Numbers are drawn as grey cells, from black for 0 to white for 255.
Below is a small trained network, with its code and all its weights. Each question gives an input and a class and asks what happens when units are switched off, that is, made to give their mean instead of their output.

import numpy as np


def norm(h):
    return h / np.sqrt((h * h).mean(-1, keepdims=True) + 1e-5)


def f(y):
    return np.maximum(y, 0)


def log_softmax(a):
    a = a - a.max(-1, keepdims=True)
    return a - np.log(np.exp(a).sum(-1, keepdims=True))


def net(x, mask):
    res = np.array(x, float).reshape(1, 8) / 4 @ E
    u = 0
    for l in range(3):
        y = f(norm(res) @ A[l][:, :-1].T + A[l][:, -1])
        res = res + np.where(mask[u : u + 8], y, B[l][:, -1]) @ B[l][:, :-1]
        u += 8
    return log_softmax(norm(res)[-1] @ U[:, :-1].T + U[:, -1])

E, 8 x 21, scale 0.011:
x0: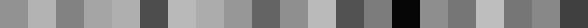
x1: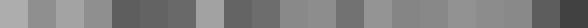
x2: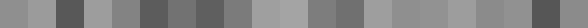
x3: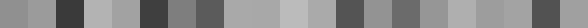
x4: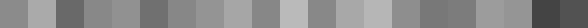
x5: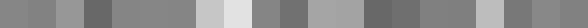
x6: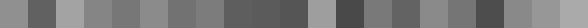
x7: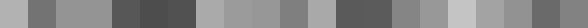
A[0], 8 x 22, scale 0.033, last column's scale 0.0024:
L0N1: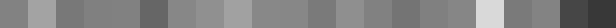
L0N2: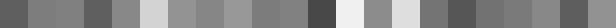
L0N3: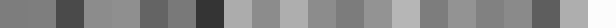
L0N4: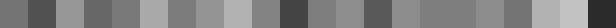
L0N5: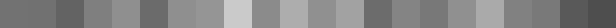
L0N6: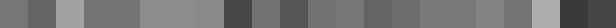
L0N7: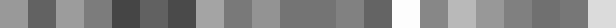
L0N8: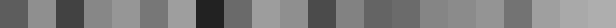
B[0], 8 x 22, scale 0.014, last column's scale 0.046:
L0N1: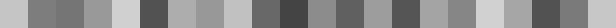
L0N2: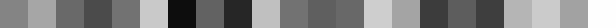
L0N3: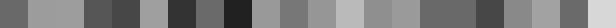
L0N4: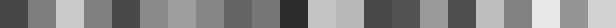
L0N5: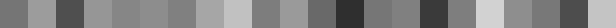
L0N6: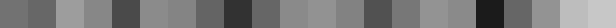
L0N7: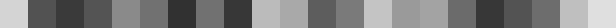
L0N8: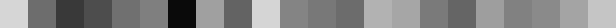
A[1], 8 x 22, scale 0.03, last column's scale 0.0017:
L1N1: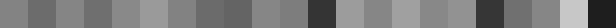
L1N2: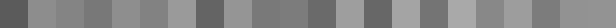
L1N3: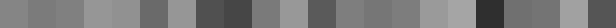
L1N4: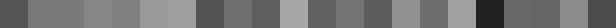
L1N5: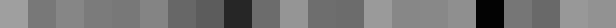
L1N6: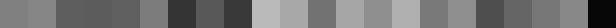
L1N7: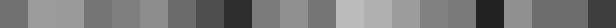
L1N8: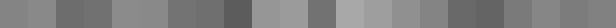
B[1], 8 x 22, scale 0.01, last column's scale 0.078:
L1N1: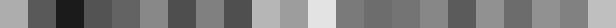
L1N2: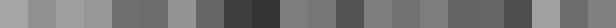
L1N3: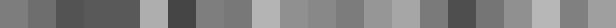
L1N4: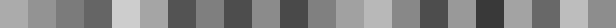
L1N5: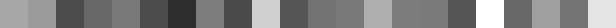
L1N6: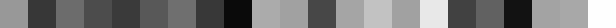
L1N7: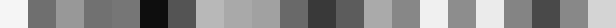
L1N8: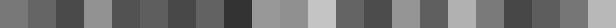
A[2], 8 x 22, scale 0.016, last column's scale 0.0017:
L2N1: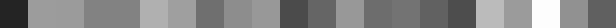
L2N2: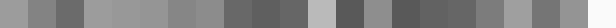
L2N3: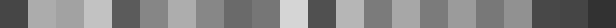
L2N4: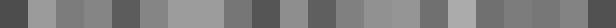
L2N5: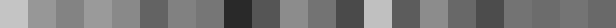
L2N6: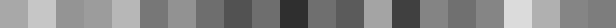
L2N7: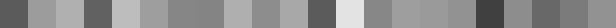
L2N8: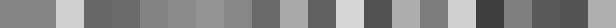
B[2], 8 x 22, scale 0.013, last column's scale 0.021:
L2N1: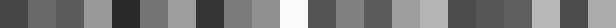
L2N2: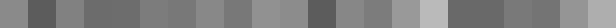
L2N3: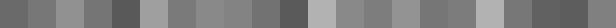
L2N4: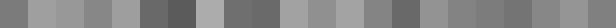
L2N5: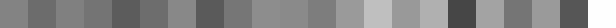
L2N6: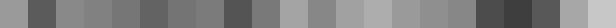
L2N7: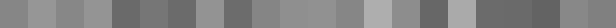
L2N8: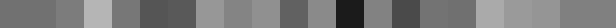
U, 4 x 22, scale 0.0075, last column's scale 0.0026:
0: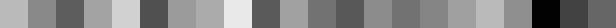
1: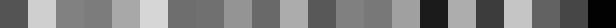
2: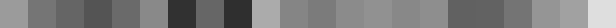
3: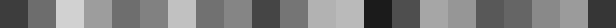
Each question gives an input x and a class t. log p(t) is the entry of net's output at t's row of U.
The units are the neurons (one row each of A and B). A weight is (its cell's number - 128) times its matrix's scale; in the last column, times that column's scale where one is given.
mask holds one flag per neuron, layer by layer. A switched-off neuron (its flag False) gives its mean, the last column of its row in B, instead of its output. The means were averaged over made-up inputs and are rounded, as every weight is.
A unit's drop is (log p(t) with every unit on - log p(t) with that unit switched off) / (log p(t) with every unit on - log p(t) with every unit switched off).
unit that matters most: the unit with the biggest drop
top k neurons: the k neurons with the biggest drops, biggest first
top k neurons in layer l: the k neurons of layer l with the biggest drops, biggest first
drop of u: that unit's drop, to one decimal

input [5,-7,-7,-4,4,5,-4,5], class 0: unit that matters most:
L0N5
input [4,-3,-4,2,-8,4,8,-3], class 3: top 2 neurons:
L0N4; L0N2
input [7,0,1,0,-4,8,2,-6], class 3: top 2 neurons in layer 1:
L1N7; L1N5
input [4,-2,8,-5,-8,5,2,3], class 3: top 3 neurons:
L0N4; L0N2; L0N7
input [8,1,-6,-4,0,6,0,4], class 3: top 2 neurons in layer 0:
L0N2; L0N6
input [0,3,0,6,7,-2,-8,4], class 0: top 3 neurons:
L0N1; L0N2; L0N5
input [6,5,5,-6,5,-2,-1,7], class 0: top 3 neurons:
L0N1; L0N2; L1N6
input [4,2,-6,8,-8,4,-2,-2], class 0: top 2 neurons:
L0N2; L1N6
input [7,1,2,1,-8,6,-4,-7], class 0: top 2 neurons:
L0N2; L1N6
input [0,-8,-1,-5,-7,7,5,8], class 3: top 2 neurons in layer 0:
L0N4; L0N2
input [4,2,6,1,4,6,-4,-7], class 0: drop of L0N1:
0.1
